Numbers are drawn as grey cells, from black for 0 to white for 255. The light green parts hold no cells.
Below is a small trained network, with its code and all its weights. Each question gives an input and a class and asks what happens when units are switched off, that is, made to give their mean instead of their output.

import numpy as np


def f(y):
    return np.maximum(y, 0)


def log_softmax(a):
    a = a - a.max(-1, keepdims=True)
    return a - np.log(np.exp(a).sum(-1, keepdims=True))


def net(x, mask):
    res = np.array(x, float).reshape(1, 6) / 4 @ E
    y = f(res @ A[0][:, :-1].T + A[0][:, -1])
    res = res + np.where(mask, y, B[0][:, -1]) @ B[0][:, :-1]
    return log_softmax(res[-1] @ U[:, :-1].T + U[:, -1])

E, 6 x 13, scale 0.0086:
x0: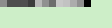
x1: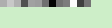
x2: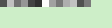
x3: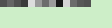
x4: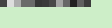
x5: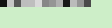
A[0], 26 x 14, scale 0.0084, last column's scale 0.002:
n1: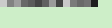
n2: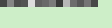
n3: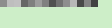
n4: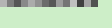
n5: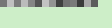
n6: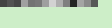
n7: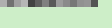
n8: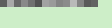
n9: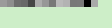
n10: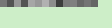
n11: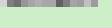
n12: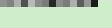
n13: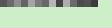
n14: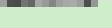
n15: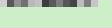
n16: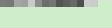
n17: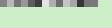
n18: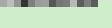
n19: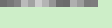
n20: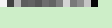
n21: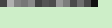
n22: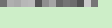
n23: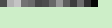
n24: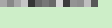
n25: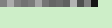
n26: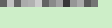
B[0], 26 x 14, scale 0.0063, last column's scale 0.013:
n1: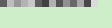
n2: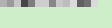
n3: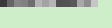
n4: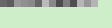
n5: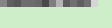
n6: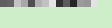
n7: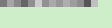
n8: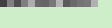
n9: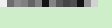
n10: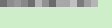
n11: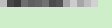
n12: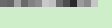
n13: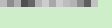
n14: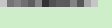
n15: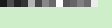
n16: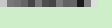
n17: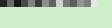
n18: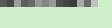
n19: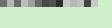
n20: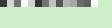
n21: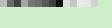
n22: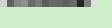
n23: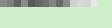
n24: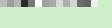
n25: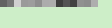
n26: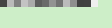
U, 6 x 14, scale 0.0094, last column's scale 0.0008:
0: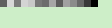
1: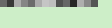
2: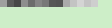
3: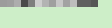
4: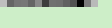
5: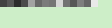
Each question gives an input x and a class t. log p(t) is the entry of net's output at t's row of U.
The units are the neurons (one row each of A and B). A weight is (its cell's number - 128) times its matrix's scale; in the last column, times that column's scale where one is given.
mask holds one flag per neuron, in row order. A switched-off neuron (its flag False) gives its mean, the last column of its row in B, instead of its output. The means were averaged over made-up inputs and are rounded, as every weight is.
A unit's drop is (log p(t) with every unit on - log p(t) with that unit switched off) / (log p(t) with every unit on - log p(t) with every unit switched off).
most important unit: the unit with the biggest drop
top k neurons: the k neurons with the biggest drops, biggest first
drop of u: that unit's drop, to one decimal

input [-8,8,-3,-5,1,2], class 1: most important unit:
n12
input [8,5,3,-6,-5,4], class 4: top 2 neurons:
(n9 n14)
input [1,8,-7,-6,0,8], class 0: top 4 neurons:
(n26 n19 n6 n17)
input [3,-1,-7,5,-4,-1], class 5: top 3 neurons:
(n15 n24 n21)
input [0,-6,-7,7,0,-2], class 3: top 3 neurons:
(n2 n13 n17)
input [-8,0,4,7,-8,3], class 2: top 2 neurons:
(n11 n19)
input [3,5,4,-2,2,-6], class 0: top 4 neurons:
(n20 n1 n6 n15)
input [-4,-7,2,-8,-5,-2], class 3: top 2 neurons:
(n24 n7)
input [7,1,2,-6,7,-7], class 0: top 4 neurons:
(n20 n1 n11 n7)
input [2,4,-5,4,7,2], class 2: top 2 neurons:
(n21 n23)
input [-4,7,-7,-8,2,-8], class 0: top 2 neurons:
(n20 n1)
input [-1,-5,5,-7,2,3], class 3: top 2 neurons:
(n24 n15)
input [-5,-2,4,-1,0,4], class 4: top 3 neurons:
(n20 n22 n15)
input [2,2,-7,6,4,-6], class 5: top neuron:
(n15)
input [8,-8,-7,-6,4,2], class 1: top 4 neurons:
(n6 n16 n22 n5)
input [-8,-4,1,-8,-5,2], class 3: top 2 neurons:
(n24 n9)
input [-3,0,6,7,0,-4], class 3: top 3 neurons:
(n2 n13 n15)
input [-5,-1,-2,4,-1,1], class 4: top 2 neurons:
(n24 n16)
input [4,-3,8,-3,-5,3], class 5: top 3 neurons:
(n17 n8 n21)
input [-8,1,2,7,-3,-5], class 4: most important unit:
n16
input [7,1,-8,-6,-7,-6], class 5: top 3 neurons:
(n15 n21 n23)
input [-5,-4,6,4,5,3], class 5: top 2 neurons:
(n17 n5)
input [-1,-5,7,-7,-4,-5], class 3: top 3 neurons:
(n24 n15 n7)
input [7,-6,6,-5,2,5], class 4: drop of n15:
0.2
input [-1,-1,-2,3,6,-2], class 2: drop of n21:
0.1
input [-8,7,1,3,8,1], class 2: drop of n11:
-0.1
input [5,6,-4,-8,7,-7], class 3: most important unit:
n24
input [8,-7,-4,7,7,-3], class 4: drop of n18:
0.2
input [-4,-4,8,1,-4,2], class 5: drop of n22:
0.0
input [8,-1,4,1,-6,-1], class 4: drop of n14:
0.1
